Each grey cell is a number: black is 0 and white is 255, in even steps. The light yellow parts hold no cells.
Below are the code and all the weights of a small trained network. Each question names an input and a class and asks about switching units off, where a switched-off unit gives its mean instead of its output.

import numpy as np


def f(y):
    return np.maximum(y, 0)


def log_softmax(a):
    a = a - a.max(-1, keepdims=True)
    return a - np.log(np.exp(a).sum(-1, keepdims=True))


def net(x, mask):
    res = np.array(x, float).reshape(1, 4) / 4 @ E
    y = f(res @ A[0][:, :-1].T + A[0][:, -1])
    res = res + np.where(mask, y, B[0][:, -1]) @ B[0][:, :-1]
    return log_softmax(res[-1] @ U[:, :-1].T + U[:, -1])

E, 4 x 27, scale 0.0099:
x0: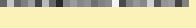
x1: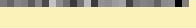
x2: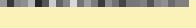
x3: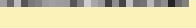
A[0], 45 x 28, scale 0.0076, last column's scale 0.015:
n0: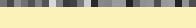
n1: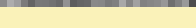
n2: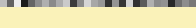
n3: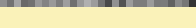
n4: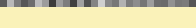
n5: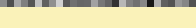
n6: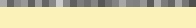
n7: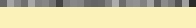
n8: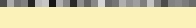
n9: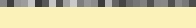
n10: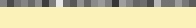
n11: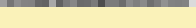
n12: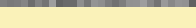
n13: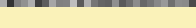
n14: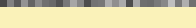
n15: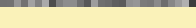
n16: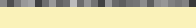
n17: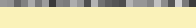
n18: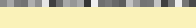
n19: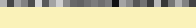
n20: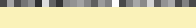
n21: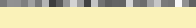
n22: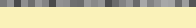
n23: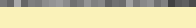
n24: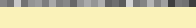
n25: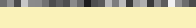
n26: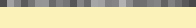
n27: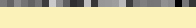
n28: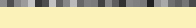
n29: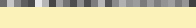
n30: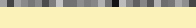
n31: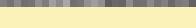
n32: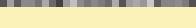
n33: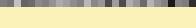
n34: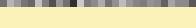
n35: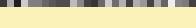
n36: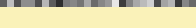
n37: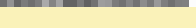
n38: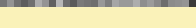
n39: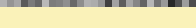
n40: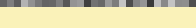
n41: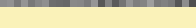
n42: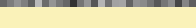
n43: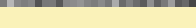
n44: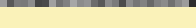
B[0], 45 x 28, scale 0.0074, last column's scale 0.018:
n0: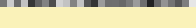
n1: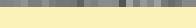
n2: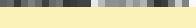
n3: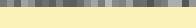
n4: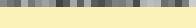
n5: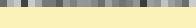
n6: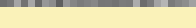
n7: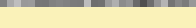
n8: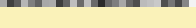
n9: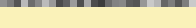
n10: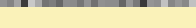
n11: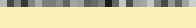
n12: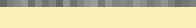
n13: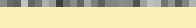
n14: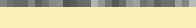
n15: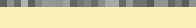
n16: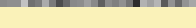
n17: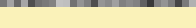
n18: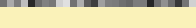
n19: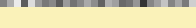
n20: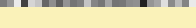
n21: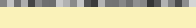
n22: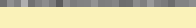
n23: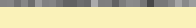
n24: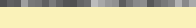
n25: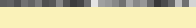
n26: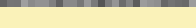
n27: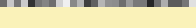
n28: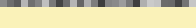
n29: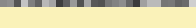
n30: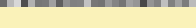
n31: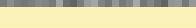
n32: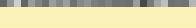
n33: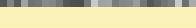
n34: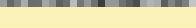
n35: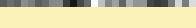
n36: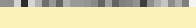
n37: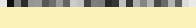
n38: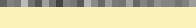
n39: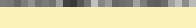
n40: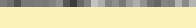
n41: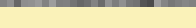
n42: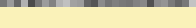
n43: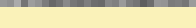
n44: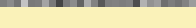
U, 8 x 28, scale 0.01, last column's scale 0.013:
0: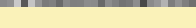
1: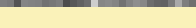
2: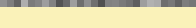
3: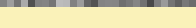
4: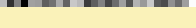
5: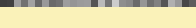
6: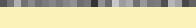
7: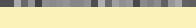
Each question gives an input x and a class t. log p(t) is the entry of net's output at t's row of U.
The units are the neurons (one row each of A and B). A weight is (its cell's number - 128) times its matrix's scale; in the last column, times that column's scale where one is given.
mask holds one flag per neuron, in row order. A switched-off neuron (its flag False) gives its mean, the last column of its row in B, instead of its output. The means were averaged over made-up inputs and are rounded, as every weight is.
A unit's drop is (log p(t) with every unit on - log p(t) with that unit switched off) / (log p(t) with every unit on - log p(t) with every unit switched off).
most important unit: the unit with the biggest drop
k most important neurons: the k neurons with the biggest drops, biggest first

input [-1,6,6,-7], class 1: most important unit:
n35
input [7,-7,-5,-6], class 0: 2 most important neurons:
[n20, n36]
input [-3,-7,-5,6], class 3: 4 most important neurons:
[n18, n21, n17, n35]
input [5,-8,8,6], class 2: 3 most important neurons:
[n9, n28, n13]
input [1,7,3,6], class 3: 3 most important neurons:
[n0, n27, n35]
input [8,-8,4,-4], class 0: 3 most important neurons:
[n20, n36, n0]
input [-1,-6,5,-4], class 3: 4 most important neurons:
[n21, n18, n8, n17]
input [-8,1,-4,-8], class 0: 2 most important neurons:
[n19, n5]
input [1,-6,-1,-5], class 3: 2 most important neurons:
[n18, n21]
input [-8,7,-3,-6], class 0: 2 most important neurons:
[n19, n5]
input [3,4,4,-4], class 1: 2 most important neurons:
[n35, n8]
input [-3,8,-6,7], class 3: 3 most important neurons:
[n27, n0, n42]
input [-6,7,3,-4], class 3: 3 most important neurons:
[n27, n0, n20]
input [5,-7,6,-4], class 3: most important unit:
n21
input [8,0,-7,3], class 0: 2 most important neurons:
[n20, n36]
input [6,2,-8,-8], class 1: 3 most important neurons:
[n35, n25, n14]
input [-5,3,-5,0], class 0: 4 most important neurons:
[n19, n5, n10, n30]
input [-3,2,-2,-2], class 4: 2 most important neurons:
[n20, n36]
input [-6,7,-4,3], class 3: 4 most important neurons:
[n27, n0, n42, n20]
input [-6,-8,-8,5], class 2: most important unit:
n8
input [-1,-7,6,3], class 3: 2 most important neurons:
[n21, n18]
